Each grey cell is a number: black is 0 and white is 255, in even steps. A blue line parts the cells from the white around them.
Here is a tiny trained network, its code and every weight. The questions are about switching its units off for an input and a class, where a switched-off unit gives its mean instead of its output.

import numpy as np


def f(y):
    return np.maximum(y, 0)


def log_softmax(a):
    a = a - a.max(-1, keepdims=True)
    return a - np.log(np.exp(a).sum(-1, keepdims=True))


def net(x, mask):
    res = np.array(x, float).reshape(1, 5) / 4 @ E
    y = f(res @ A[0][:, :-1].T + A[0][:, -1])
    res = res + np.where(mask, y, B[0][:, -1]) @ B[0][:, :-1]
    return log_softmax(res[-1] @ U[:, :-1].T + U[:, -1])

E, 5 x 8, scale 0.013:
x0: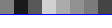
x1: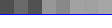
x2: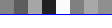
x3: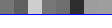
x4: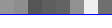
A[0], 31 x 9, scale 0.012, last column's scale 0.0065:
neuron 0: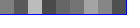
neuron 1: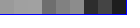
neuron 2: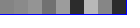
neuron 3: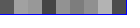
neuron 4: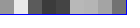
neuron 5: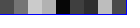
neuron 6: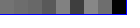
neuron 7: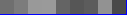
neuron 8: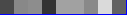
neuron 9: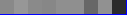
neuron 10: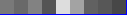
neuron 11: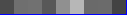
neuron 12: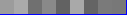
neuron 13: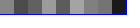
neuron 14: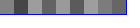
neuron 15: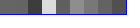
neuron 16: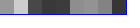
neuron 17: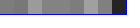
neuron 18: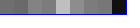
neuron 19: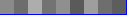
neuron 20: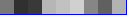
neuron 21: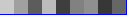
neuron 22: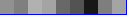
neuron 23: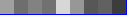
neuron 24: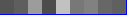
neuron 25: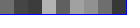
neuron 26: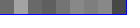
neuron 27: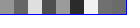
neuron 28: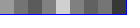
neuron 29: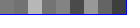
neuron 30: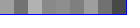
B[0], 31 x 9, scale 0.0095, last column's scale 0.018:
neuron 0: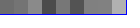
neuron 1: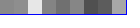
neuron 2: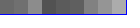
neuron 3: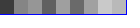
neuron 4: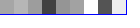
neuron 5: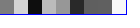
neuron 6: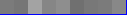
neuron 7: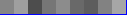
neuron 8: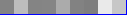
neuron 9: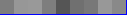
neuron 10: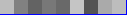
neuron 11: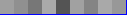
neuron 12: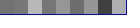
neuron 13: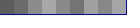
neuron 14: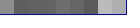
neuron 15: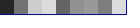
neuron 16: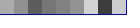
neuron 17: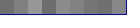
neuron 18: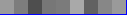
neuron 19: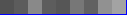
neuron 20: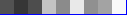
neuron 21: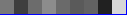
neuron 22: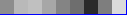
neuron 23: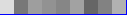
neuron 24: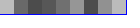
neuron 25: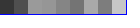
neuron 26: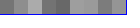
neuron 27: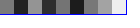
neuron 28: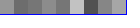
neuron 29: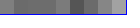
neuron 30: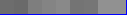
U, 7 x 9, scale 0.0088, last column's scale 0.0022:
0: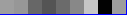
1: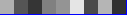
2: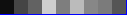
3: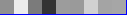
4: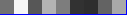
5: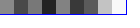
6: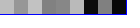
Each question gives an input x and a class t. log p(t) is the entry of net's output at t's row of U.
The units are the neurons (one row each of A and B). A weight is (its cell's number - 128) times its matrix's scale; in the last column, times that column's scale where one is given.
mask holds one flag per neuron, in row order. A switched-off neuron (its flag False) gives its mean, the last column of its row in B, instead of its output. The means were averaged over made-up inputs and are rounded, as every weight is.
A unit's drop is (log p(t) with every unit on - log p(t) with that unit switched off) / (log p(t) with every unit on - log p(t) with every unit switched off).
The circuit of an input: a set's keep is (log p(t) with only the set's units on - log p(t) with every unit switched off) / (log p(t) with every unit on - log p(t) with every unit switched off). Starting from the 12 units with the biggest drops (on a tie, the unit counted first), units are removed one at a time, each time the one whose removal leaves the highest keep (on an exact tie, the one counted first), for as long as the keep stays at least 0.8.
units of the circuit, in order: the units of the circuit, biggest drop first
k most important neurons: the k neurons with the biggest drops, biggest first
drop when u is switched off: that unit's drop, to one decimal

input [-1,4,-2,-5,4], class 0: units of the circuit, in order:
[neuron 4]
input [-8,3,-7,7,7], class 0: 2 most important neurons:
[neuron 16; neuron 21]
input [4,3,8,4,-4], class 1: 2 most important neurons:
[neuron 10; neuron 20]
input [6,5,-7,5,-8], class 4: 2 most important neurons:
[neuron 5; neuron 22]
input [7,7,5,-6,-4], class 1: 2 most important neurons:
[neuron 10; neuron 23]
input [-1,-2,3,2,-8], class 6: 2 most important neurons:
[neuron 23; neuron 1]
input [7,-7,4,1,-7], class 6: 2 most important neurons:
[neuron 22; neuron 1]
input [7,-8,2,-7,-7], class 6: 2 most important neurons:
[neuron 1; neuron 22]
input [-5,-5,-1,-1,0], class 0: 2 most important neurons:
[neuron 8; neuron 16]
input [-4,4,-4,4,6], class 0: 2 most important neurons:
[neuron 16; neuron 8]
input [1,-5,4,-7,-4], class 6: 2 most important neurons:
[neuron 1; neuron 23]
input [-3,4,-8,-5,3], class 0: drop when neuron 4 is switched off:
0.1
